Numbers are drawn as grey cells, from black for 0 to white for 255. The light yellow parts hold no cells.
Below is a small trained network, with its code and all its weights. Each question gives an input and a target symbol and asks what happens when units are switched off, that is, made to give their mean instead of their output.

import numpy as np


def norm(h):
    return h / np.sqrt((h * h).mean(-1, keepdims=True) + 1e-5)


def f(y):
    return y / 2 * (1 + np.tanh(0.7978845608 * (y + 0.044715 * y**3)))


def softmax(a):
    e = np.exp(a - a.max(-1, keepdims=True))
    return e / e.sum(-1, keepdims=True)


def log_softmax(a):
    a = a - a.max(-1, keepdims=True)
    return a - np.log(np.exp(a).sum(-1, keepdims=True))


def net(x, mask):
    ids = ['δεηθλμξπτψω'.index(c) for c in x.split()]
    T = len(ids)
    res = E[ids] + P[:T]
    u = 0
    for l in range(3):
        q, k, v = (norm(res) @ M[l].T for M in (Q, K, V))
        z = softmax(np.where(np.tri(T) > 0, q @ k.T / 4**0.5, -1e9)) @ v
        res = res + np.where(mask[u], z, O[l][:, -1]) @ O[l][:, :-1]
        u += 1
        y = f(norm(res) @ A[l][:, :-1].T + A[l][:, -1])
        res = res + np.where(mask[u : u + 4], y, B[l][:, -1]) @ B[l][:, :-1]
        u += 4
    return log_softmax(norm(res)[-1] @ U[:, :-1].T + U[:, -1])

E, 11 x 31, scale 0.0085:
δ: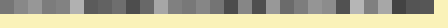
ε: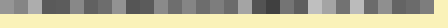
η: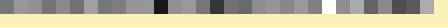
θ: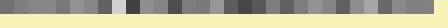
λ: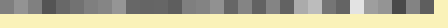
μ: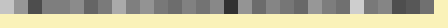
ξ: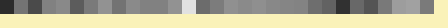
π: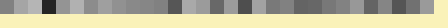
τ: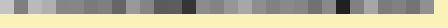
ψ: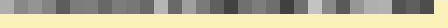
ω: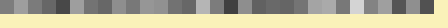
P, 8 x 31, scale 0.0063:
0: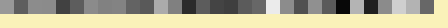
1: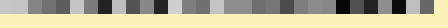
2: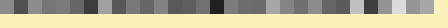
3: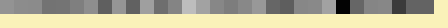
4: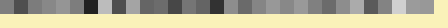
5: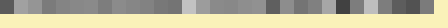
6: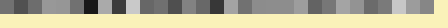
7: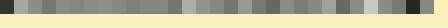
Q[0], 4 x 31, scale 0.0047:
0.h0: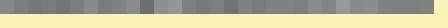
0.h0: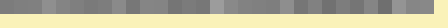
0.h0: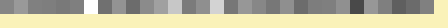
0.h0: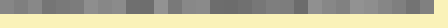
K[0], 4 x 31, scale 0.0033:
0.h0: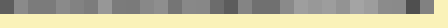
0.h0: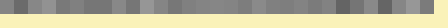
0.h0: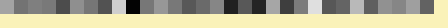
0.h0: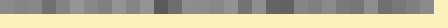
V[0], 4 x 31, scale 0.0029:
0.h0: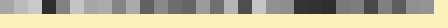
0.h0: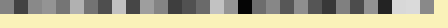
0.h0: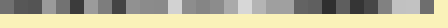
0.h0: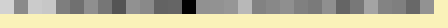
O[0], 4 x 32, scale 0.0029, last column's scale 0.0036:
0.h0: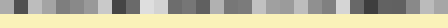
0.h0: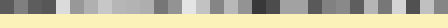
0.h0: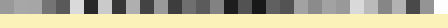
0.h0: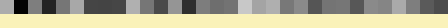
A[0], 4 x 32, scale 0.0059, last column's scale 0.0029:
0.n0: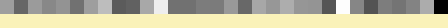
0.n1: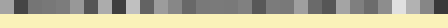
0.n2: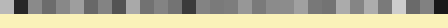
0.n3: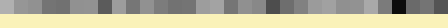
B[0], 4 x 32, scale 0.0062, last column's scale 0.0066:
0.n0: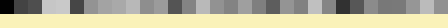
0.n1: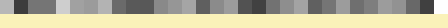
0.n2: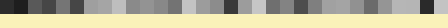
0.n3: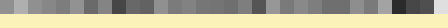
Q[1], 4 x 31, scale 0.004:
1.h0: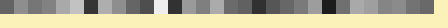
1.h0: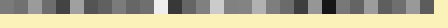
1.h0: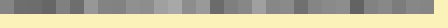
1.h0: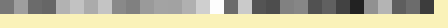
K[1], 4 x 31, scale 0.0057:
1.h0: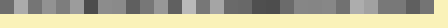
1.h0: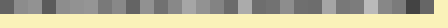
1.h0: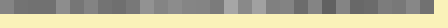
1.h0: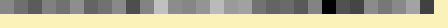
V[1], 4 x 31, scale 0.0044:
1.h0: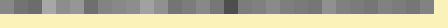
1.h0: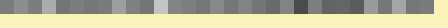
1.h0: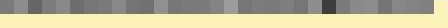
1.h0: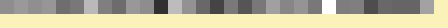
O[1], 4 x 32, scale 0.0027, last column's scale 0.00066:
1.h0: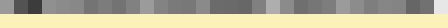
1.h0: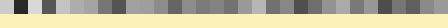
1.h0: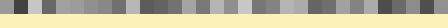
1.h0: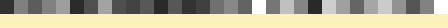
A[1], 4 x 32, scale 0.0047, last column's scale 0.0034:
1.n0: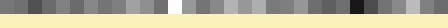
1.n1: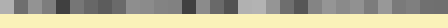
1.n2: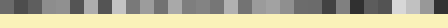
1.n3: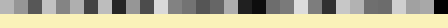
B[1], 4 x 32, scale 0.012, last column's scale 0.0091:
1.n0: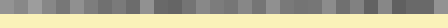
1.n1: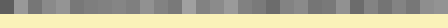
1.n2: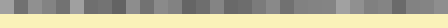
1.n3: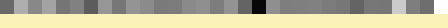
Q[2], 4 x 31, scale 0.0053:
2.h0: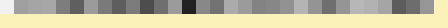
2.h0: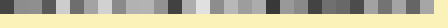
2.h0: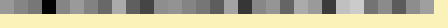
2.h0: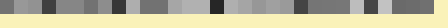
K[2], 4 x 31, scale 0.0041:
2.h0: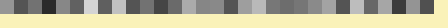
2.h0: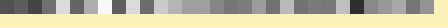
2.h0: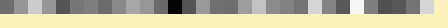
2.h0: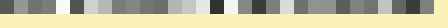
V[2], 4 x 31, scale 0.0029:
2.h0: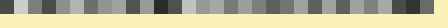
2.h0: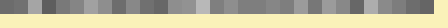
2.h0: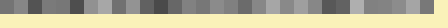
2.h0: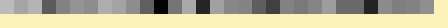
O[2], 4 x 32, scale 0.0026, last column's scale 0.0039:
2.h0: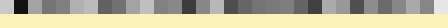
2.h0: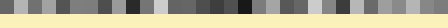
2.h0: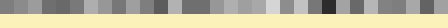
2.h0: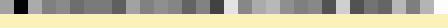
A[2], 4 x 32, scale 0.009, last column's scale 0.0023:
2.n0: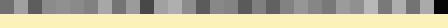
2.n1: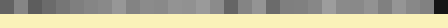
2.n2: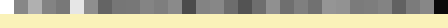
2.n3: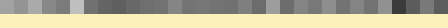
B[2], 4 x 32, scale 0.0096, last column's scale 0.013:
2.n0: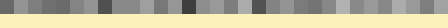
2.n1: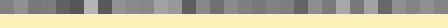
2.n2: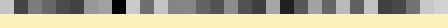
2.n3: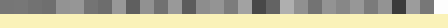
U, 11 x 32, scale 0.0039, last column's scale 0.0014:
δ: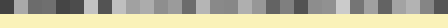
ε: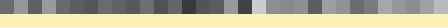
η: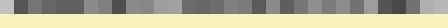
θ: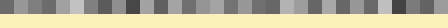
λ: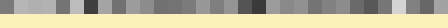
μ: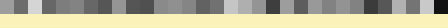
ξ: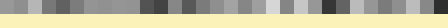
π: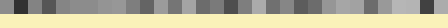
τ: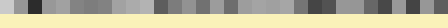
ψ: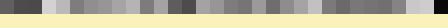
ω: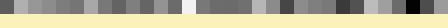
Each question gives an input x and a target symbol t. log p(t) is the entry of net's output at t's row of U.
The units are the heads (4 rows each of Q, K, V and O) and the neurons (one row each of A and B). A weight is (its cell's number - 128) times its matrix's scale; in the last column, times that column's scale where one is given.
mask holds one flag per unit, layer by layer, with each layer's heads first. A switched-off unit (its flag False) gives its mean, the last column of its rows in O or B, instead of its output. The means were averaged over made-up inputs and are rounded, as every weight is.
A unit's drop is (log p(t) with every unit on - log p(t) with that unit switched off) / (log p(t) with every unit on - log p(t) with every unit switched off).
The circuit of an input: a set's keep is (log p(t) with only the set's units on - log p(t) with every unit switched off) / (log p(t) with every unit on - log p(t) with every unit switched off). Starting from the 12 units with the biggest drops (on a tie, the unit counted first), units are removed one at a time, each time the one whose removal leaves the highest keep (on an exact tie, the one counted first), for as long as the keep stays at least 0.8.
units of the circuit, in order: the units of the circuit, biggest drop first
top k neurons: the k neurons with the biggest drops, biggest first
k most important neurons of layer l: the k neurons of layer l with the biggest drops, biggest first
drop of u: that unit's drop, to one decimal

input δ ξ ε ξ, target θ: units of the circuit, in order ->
[2.n2; 1.n3]
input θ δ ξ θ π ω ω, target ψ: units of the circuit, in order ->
[0.h0; 0.n0]
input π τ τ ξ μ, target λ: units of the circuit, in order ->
[1.n3; 2.n2]
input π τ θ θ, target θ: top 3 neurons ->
[2.n2; 0.n2; 1.n3]
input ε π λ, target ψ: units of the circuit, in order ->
[0.h0; 0.n0]
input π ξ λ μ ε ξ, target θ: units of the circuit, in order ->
[1.n3; 2.n2]
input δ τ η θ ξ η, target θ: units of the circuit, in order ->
[2.n2]
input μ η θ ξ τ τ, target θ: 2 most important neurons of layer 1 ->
[1.n3; 1.n1]
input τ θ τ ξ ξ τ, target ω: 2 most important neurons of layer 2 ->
[2.n3; 2.n2]
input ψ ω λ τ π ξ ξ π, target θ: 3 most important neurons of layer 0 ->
[0.n0; 0.n3; 0.n2]
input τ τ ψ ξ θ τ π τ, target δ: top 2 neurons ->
[0.n2; 2.n1]
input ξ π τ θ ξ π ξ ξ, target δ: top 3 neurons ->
[1.n3; 0.n1; 2.n2]
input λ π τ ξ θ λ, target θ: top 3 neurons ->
[2.n3; 0.n1; 0.n3]
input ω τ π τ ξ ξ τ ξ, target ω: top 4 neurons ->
[2.n3; 1.n3; 2.n2; 1.n0]
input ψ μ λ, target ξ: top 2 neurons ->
[0.n1; 1.n3]
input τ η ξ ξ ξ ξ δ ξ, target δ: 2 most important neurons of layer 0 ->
[0.n1; 0.n3]
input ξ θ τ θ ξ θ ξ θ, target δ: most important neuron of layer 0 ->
[0.n1]
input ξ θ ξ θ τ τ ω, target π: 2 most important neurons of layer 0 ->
[0.n2; 0.n1]
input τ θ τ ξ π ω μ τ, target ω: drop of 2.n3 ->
0.8
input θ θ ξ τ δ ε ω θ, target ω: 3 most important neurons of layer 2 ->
[2.n3; 2.n0; 2.n2]
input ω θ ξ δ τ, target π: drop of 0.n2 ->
0.9
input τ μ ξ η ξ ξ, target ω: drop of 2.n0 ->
0.1
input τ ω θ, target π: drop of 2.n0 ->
0.0
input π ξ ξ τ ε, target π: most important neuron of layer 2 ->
[2.n2]
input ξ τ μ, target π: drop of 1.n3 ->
0.1
